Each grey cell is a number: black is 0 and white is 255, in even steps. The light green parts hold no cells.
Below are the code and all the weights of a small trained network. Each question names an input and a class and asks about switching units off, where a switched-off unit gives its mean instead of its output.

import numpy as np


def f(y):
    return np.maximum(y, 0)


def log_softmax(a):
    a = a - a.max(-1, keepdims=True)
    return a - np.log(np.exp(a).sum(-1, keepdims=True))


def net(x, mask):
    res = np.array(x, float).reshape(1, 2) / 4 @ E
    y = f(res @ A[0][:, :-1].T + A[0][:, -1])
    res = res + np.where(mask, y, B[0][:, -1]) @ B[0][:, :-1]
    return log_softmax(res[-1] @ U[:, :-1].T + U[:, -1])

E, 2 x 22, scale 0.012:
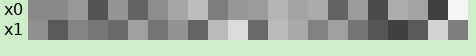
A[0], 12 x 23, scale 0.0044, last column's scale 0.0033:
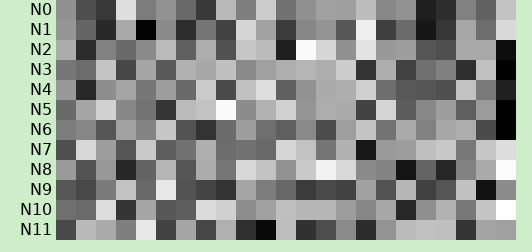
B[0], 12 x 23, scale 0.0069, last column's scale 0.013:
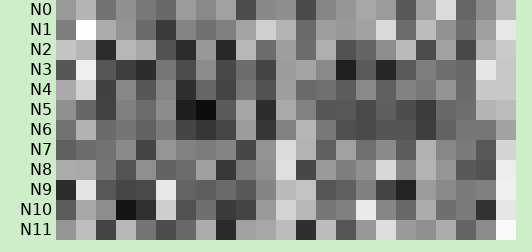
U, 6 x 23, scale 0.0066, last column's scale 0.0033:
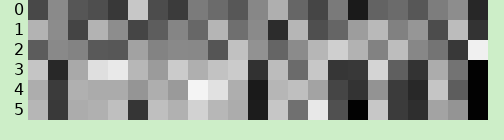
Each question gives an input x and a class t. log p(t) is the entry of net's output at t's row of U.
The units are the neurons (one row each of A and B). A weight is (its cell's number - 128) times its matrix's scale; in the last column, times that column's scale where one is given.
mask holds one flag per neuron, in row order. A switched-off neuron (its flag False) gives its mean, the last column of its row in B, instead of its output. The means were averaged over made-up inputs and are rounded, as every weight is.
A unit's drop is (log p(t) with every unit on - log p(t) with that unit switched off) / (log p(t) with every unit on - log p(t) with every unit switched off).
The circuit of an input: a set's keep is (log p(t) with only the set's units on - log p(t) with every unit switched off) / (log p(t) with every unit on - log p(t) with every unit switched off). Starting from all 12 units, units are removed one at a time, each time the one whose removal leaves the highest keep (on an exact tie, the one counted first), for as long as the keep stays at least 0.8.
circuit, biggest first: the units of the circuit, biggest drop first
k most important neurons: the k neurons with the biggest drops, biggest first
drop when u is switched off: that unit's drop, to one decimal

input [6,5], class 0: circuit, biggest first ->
[N3]
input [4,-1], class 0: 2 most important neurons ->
[N1, N3]
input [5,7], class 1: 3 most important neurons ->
[N2, N8, N9]
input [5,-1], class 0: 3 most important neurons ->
[N3, N5, N1]
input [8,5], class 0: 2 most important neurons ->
[N10, N3]
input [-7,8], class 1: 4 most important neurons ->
[N1, N2, N10, N0]
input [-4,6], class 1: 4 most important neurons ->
[N2, N1, N10, N4]
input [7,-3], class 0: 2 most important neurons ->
[N3, N5]
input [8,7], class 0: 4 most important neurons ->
[N10, N3, N11, N5]
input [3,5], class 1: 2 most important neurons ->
[N2, N9]
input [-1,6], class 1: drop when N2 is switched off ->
0.4
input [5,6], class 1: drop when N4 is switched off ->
0.2
